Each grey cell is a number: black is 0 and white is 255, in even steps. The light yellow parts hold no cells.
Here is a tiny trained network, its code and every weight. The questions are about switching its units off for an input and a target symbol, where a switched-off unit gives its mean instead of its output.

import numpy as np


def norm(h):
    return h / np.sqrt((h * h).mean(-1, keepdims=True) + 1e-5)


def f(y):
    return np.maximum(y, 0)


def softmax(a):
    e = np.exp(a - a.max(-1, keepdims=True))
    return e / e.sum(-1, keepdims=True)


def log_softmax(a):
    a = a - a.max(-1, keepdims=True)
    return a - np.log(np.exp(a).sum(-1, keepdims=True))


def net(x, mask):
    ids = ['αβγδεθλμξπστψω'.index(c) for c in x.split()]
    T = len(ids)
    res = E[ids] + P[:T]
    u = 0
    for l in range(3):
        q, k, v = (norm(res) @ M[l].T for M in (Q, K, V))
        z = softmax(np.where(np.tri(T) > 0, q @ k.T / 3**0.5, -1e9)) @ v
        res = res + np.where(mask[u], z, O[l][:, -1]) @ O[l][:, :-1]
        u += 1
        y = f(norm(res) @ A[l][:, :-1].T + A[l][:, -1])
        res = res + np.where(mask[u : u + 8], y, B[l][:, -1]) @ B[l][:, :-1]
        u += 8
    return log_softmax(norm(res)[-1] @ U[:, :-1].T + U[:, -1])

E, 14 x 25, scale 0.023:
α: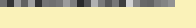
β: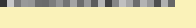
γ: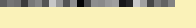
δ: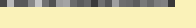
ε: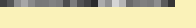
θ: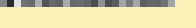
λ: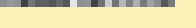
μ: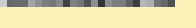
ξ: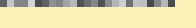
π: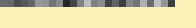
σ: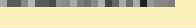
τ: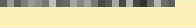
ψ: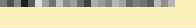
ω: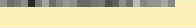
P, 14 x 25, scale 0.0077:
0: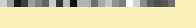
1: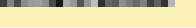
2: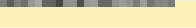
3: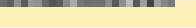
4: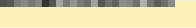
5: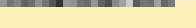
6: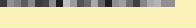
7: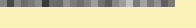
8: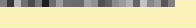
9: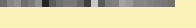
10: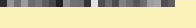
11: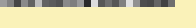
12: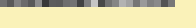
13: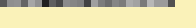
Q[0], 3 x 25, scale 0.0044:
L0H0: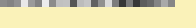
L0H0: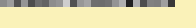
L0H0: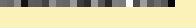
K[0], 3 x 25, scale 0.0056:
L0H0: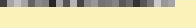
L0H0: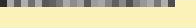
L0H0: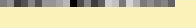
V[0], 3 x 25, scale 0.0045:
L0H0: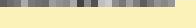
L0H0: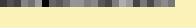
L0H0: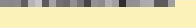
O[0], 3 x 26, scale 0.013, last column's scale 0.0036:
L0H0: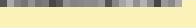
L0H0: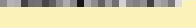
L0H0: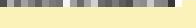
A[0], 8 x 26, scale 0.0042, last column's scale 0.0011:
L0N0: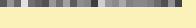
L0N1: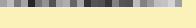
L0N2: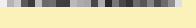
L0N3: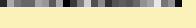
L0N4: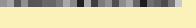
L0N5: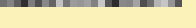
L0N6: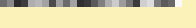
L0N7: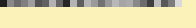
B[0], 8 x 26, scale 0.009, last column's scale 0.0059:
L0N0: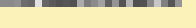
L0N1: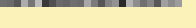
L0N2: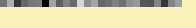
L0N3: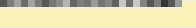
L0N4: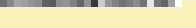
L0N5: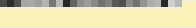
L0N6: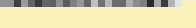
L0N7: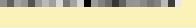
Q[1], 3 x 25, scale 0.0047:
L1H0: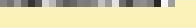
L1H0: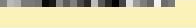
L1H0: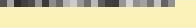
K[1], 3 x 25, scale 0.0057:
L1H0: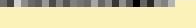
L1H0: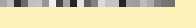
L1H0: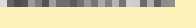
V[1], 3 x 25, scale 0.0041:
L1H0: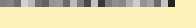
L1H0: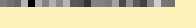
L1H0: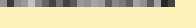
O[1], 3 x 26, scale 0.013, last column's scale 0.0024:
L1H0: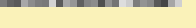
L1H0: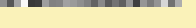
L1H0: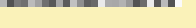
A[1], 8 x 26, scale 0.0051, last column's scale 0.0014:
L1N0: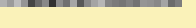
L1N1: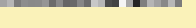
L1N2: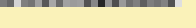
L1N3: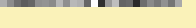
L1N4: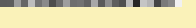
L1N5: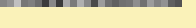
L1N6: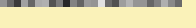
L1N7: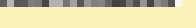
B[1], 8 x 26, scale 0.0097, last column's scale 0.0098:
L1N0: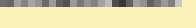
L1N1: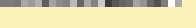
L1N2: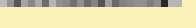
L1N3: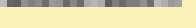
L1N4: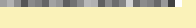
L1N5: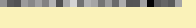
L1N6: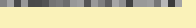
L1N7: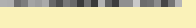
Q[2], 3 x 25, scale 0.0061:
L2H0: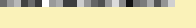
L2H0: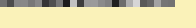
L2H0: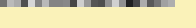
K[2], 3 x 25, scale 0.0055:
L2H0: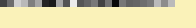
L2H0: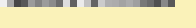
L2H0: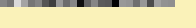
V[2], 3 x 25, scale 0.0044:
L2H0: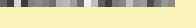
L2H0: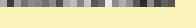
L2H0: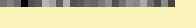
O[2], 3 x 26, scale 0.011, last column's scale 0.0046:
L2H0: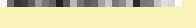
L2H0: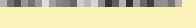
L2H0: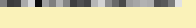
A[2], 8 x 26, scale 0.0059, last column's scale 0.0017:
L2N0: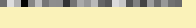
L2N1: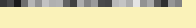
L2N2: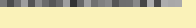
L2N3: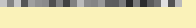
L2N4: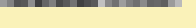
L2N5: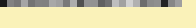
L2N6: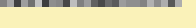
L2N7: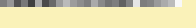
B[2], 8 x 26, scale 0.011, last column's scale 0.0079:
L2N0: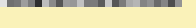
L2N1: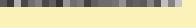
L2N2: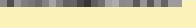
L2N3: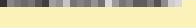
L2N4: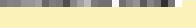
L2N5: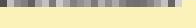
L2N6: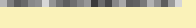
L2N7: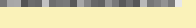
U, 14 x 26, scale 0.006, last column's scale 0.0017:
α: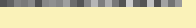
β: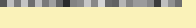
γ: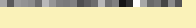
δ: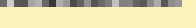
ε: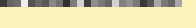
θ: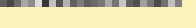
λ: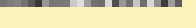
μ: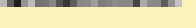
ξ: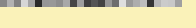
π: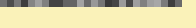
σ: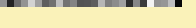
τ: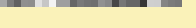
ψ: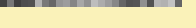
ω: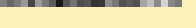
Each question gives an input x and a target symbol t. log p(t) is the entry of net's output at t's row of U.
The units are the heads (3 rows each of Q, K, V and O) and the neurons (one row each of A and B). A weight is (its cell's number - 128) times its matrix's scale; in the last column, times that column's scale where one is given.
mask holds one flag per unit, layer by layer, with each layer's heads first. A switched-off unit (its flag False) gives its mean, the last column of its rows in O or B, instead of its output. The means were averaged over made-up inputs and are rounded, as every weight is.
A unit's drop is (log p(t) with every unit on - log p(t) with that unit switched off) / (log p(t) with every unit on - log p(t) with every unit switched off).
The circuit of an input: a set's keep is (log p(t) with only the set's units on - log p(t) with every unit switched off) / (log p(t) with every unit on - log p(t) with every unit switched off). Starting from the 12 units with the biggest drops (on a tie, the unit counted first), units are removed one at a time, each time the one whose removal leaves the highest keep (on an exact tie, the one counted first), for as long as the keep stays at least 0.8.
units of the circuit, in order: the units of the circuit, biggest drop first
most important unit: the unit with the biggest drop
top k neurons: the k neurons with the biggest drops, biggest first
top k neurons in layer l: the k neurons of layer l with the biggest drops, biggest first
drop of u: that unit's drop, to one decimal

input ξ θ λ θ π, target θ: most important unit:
L1H0
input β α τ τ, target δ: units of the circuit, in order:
(L0H0, L1H0)
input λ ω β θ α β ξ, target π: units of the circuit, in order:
(L2N1, L1H0, L2H0)
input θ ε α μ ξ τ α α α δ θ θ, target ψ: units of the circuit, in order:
(L1H0, L2H0, L2N3)
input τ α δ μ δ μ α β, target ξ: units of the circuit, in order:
(L1H0, L0N7)
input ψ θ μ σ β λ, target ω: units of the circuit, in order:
(L2H0, L1H0)
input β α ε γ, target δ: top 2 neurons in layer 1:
(L1N1, L1N0)
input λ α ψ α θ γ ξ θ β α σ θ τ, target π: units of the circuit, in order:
(L2N1, L2H0, L1H0)
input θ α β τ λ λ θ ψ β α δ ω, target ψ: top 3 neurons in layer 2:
(L2N3, L2N1, L2N0)
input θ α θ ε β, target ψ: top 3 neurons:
(L2N3, L0N7, L1N5)
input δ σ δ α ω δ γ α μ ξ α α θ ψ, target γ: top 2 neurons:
(L1N7, L1N4)
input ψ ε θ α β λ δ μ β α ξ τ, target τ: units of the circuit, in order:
(L2N6, L0N7)
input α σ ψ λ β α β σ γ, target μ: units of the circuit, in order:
(L2H0, L2N4)
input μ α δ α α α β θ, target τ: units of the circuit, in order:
(L0H0)
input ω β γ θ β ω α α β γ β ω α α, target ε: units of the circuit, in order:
(L0H0, L2H0)
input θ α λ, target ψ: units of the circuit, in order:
(L1H0, L2H0, L2N3, L1N5)
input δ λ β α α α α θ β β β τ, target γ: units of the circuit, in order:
(L2H0, L1N7, L1N4)
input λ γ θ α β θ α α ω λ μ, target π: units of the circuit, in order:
(L2H0, L2N1)
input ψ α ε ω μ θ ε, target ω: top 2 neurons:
(L1N3, L2N4)
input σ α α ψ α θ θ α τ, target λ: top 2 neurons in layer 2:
(L2N0, L2N3)
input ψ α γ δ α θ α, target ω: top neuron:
(L1N3)
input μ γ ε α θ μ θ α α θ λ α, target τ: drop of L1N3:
0.2
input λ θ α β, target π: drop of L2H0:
0.3
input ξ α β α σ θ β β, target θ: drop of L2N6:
0.0
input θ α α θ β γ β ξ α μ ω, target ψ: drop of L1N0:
0.1
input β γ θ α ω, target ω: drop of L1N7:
0.1
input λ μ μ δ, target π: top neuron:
(L2N1)
